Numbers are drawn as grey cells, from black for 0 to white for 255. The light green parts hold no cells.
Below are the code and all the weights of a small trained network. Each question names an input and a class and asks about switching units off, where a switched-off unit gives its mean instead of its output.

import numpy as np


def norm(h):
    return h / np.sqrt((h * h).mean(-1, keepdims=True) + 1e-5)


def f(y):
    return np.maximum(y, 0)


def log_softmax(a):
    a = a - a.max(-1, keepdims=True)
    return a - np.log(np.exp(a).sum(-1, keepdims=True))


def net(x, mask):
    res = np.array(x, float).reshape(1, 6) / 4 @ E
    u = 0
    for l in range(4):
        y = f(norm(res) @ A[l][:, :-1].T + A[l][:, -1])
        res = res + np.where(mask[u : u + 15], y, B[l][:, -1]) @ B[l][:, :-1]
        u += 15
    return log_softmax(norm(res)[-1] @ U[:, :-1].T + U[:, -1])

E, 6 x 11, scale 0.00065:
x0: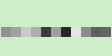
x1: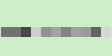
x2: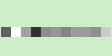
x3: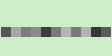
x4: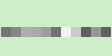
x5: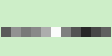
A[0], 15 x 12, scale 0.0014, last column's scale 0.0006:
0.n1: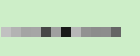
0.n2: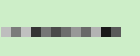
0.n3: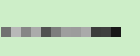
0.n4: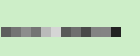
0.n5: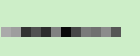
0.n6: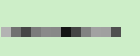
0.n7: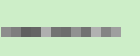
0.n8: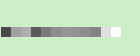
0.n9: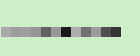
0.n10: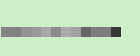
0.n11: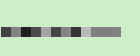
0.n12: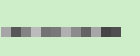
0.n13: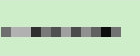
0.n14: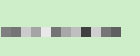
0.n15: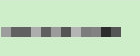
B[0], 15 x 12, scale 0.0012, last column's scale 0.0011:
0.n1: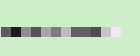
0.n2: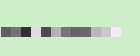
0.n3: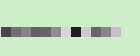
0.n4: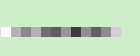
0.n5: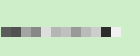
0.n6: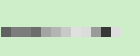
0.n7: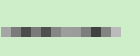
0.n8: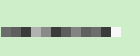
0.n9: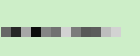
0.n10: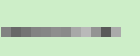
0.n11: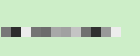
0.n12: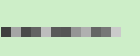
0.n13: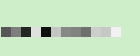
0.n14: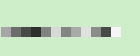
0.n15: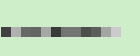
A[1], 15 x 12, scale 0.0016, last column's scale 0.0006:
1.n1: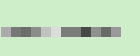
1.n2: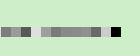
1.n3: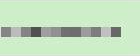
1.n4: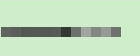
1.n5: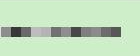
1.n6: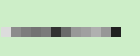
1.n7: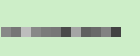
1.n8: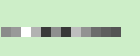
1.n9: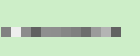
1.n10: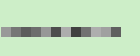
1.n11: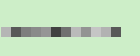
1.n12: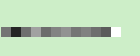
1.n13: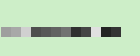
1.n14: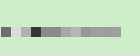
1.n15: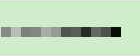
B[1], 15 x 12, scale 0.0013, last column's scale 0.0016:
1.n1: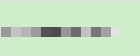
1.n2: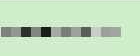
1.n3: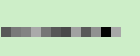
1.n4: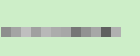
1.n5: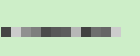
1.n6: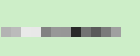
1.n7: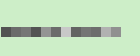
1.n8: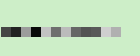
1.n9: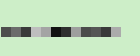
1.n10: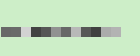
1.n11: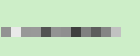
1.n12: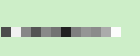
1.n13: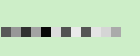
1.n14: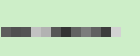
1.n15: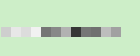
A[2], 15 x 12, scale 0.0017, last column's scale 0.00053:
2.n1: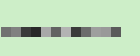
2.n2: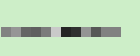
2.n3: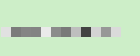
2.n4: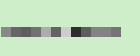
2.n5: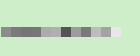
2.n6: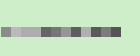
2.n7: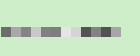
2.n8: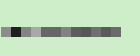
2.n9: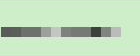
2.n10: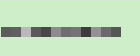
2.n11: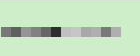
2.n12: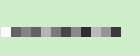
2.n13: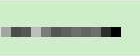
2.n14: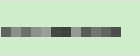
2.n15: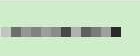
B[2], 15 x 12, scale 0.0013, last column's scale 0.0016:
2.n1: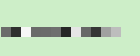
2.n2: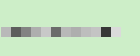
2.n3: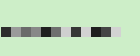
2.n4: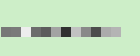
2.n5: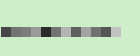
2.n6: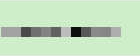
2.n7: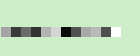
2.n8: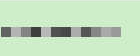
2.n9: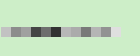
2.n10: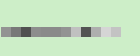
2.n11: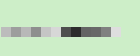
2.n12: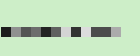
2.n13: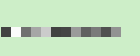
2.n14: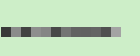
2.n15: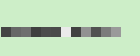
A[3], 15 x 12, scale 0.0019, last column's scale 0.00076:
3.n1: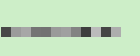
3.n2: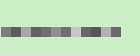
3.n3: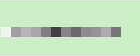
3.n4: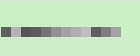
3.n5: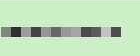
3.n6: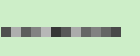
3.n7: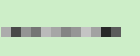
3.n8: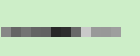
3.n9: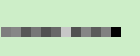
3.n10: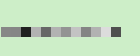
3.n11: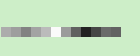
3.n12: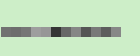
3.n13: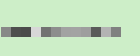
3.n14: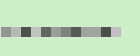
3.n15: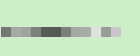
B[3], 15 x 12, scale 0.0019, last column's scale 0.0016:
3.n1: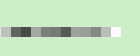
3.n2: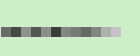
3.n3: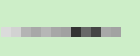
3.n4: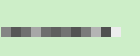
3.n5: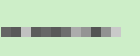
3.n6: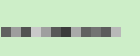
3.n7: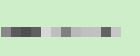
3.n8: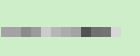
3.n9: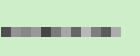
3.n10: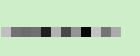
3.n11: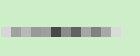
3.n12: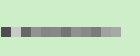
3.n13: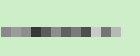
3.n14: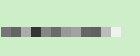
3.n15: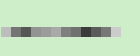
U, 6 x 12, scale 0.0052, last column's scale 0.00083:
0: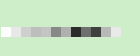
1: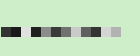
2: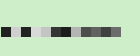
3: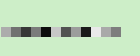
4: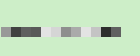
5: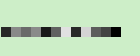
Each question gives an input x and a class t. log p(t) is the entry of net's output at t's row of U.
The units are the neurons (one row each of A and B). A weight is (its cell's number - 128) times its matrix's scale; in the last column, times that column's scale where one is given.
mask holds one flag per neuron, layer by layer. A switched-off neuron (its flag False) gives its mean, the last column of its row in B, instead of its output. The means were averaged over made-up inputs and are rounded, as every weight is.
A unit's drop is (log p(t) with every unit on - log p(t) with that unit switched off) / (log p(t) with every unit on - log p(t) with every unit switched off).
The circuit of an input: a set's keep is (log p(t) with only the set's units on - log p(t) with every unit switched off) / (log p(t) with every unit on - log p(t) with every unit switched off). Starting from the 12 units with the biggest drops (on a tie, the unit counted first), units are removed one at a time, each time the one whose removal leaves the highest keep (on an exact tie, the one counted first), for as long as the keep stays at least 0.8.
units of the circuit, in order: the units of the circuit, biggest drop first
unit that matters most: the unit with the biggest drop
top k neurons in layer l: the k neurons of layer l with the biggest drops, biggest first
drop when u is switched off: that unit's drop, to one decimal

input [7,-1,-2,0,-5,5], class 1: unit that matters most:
0.n9
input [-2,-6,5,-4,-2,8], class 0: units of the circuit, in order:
[1.n15 3.n11]
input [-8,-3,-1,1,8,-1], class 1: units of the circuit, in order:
[2.n1 2.n4]
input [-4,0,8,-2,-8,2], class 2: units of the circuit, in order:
[1.n9 1.n3 3.n6]
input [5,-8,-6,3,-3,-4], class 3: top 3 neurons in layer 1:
[1.n13 1.n14 1.n9]
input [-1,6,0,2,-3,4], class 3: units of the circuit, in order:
[1.n2 3.n10]
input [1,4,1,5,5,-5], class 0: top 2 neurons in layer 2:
[2.n11 2.n6]
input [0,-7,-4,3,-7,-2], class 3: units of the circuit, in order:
[1.n13 0.n13 2.n10]
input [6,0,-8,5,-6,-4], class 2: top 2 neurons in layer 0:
[0.n11 0.n15]
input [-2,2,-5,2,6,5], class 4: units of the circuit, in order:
[2.n7 3.n7]
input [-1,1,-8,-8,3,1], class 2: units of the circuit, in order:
[2.n13 1.n5]
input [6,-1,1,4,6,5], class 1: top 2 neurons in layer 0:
[0.n5 0.n6]
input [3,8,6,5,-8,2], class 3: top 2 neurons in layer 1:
[1.n2 1.n12]
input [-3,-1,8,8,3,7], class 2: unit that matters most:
1.n9
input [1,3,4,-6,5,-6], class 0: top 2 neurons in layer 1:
[1.n11 1.n6]
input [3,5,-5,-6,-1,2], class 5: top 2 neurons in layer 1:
[1.n14 1.n9]
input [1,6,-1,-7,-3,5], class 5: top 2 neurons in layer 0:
[0.n13 0.n2]
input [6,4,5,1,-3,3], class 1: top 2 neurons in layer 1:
[1.n8 1.n12]
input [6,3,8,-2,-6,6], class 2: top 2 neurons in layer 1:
[1.n9 1.n3]
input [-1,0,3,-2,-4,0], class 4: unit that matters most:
0.n5
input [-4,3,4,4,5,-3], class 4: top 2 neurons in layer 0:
[0.n1 0.n9]
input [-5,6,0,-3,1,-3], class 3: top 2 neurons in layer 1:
[1.n2 1.n8]
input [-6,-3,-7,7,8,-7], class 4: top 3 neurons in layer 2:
[2.n7 2.n11 2.n3]
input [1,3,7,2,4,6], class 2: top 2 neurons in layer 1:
[1.n9 1.n14]
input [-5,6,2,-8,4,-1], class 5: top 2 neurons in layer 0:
[0.n13 0.n2]
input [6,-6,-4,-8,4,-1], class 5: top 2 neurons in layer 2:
[2.n12 2.n3]
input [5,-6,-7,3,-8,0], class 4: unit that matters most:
2.n2
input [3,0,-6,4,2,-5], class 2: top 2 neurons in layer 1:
[1.n1 1.n15]
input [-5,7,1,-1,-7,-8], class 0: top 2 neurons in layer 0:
[0.n13 0.n2]
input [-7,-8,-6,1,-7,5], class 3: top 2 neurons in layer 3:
[3.n14 3.n1]
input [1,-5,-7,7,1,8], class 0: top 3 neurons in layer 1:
[1.n15 1.n14 1.n9]
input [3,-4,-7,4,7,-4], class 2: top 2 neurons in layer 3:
[3.n6 3.n12]
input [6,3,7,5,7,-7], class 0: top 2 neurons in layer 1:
[1.n5 1.n12]
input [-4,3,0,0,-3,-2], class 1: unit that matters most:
0.n13
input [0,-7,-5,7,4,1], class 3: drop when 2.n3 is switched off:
0.3
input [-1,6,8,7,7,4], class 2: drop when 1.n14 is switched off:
0.2
